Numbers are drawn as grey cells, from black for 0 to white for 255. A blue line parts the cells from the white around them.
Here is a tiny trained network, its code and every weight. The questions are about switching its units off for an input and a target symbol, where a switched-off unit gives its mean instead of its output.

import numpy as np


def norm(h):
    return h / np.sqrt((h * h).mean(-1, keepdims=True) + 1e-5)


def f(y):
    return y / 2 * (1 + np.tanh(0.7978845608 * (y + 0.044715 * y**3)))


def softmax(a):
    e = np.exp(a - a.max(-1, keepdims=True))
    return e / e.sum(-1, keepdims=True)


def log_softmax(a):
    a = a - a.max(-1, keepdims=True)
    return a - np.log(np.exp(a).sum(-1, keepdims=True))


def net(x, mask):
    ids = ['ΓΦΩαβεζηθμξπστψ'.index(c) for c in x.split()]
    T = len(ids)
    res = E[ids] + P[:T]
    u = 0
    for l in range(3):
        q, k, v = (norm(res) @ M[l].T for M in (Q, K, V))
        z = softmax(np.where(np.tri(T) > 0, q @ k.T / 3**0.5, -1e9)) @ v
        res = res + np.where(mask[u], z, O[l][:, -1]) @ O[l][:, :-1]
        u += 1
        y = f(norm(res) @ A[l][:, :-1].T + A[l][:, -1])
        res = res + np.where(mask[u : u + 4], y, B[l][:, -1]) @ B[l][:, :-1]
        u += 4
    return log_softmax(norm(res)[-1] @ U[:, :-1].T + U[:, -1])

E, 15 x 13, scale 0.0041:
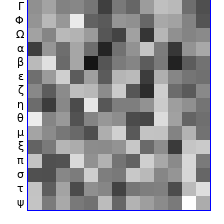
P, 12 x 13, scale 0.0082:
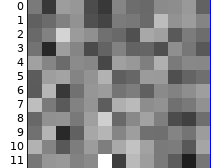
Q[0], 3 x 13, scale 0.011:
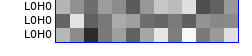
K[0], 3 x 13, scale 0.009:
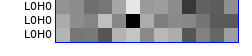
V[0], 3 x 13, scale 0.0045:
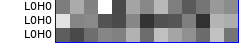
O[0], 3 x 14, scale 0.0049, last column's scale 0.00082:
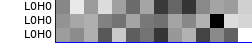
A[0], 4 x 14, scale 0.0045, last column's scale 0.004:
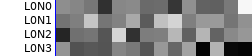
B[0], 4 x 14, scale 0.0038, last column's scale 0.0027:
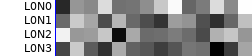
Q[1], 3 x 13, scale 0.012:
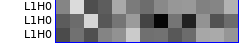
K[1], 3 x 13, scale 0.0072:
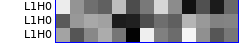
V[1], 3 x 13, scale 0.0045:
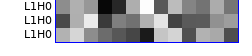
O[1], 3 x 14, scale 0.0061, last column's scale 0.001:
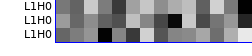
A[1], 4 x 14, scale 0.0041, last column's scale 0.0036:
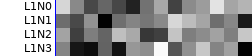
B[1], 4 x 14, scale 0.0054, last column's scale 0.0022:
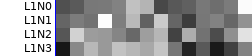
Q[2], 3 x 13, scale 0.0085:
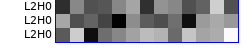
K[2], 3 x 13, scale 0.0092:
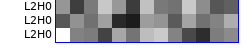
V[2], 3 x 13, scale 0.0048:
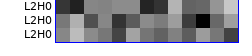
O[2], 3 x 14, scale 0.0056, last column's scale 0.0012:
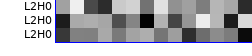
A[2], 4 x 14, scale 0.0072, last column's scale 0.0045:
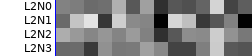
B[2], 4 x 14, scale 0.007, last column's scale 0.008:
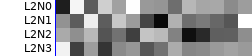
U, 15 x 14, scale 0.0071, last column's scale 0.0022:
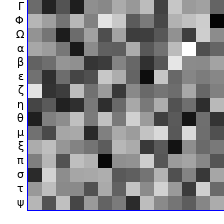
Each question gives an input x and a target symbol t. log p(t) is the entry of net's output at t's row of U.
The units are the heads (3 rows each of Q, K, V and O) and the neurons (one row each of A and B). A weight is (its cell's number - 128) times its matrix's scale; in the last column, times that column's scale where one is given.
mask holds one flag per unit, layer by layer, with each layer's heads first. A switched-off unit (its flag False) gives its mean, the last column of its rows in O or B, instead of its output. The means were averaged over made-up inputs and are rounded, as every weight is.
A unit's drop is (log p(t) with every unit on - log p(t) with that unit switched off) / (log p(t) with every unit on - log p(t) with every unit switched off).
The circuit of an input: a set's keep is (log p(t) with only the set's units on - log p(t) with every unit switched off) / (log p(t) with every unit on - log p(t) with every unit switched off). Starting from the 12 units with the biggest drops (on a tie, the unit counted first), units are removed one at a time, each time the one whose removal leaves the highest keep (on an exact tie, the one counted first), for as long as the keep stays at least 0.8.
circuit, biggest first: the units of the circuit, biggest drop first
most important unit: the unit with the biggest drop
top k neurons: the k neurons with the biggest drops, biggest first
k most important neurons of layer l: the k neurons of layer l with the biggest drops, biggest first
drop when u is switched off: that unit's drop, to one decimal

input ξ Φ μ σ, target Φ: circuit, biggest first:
[L2N0, L0H0, L2N3, L2N1]
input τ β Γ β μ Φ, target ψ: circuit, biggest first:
[L2N1]
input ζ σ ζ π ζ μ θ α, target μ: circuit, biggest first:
[L1H0, L2N1]
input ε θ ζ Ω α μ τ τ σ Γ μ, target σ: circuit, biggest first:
[L0H0, L2N0]
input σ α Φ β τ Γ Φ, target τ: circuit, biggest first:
[L0H0, L2N1]
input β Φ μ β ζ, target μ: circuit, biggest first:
[L1H0, L2N1]
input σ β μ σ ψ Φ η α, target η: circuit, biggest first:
[L0H0, L2N1]
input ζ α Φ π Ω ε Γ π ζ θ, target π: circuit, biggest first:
[L1H0, L0N0]
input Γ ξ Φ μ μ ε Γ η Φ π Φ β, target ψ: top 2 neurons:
[L1N1, L1N2]
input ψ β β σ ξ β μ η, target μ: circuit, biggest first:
[L1H0, L0N2]
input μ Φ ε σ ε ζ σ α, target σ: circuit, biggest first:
[L0H0, L2N0]
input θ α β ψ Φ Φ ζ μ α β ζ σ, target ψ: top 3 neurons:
[L0N1, L2N1, L2N0]
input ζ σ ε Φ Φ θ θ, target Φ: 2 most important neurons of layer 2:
[L2N0, L2N3]
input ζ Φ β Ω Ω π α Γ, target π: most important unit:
L1H0
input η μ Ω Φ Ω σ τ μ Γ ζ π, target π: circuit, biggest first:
[L1H0, L2N1]
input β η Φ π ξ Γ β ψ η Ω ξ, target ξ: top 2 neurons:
[L2N2, L2N1]
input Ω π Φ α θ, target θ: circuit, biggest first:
[L0H0, L1N3]
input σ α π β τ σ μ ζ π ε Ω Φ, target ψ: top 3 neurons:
[L0N1, L1N1, L2N1]
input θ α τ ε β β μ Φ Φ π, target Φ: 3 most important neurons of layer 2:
[L2N0, L2N3, L2N1]
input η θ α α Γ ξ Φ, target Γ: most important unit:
L0H0
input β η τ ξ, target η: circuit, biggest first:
[L0H0, L2N1, L0N3]
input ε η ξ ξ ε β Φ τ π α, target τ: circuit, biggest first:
[L0H0, L2N1, L2H0]
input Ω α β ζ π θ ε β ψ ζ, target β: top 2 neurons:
[L1N2, L2N1]
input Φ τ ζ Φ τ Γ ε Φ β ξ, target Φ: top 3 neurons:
[L2N0, L2N3, L2N1]
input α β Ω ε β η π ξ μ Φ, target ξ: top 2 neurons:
[L2N2, L2N1]
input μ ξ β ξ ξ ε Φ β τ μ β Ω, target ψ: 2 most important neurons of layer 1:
[L1N2, L1N1]
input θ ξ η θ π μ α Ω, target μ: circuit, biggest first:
[L1H0]
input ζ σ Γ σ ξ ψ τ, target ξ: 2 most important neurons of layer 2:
[L2N2, L2N1]
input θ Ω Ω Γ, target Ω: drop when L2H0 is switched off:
0.3
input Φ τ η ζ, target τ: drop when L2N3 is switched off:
0.0
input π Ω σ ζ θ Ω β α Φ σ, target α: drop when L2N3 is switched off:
0.1
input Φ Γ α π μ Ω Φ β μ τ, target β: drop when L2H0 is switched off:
0.6
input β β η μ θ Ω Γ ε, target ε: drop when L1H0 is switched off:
0.2
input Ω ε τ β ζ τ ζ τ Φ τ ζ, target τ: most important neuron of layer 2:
[L2N1]
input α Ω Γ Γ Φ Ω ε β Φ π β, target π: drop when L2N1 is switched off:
0.2
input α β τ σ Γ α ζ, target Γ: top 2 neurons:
[L2N3, L2N1]
